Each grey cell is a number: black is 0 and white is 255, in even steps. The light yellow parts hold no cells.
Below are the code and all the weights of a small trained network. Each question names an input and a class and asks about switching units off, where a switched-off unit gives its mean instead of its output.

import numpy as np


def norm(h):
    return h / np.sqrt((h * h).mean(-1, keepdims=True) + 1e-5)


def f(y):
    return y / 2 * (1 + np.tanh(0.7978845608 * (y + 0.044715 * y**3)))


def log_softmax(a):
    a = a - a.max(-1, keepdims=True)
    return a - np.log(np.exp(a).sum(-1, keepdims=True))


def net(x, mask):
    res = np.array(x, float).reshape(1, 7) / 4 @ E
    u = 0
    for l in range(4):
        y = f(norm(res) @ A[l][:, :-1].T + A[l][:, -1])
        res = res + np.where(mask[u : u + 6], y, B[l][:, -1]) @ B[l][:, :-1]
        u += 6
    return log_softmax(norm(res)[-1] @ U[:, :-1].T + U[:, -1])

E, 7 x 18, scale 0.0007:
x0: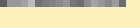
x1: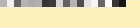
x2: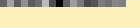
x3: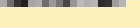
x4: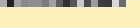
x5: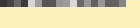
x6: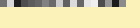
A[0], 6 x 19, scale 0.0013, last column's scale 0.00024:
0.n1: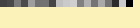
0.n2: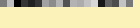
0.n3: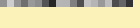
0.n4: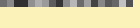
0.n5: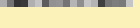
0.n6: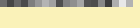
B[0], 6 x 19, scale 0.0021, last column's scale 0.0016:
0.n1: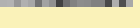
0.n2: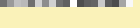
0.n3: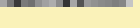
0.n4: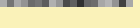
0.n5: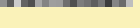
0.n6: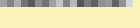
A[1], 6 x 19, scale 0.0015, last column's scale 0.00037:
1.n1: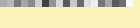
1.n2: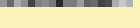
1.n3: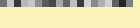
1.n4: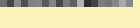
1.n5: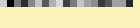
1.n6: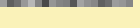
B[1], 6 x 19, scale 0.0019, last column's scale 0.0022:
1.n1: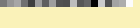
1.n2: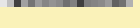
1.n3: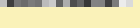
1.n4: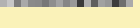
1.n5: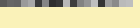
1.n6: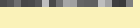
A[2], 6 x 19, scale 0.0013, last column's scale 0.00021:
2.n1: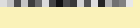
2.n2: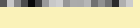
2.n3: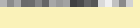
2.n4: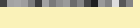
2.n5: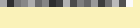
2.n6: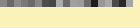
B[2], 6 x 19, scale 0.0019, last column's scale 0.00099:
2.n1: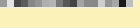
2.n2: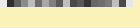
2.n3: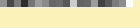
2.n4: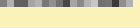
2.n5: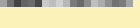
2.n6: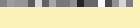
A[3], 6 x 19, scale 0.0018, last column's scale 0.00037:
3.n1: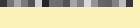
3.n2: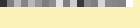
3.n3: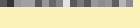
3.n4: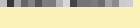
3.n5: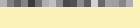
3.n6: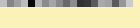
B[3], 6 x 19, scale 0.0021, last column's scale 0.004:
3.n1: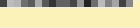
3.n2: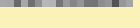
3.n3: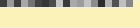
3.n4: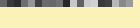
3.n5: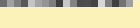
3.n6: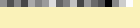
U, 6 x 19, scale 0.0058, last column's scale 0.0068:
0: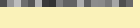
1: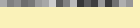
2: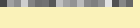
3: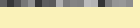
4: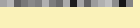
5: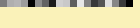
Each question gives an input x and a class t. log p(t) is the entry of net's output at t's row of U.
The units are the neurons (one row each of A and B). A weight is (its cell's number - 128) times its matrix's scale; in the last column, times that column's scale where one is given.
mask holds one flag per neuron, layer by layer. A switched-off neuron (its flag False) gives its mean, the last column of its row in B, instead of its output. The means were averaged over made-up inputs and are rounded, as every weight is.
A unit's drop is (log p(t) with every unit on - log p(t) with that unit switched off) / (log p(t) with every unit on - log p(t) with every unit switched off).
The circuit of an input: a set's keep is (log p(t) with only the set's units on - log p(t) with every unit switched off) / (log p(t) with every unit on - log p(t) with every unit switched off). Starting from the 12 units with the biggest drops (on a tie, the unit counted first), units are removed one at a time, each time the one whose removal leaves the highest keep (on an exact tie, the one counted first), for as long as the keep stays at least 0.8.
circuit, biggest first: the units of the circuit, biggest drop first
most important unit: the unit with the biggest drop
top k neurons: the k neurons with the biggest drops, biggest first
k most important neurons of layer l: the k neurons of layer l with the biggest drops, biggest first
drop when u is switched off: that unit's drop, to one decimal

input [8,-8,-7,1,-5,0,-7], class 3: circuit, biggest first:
[1.n1 0.n2 3.n4 3.n3]
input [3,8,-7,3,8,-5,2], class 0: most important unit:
1.n1
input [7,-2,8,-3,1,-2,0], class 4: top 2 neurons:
[1.n1 0.n2]
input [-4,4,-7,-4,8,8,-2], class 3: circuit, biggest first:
[1.n5 0.n2]
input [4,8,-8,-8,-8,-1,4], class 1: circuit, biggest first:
[1.n1 1.n3]
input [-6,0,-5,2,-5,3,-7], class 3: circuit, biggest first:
[0.n2 1.n1 3.n4]
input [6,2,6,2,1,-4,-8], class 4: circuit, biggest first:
[1.n1 0.n2 3.n6]
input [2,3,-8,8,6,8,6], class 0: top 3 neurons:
[3.n1 3.n6 1.n5]
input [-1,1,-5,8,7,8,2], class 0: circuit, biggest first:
[3.n1 1.n3 3.n6]
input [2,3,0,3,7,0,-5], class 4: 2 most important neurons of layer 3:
[3.n6 3.n5]
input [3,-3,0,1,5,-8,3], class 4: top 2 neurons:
[2.n1 1.n1]
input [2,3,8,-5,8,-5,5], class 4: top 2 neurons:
[2.n1 0.n6]
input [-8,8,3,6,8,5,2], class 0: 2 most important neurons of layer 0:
[0.n5 0.n6]
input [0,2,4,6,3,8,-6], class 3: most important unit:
1.n5
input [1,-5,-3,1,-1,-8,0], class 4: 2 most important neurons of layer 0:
[0.n2 0.n4]
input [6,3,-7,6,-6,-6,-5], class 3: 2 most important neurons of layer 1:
[1.n5 1.n2]
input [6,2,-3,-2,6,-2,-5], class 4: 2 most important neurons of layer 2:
[2.n1 2.n4]
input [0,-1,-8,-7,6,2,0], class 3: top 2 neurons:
[0.n2 3.n4]
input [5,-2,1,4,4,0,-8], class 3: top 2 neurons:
[0.n2 1.n1]
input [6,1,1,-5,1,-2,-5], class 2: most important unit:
1.n1
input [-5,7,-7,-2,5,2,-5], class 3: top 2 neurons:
[1.n5 0.n2]
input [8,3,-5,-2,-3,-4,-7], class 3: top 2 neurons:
[0.n2 3.n4]
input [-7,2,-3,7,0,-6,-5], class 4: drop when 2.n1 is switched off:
0.7
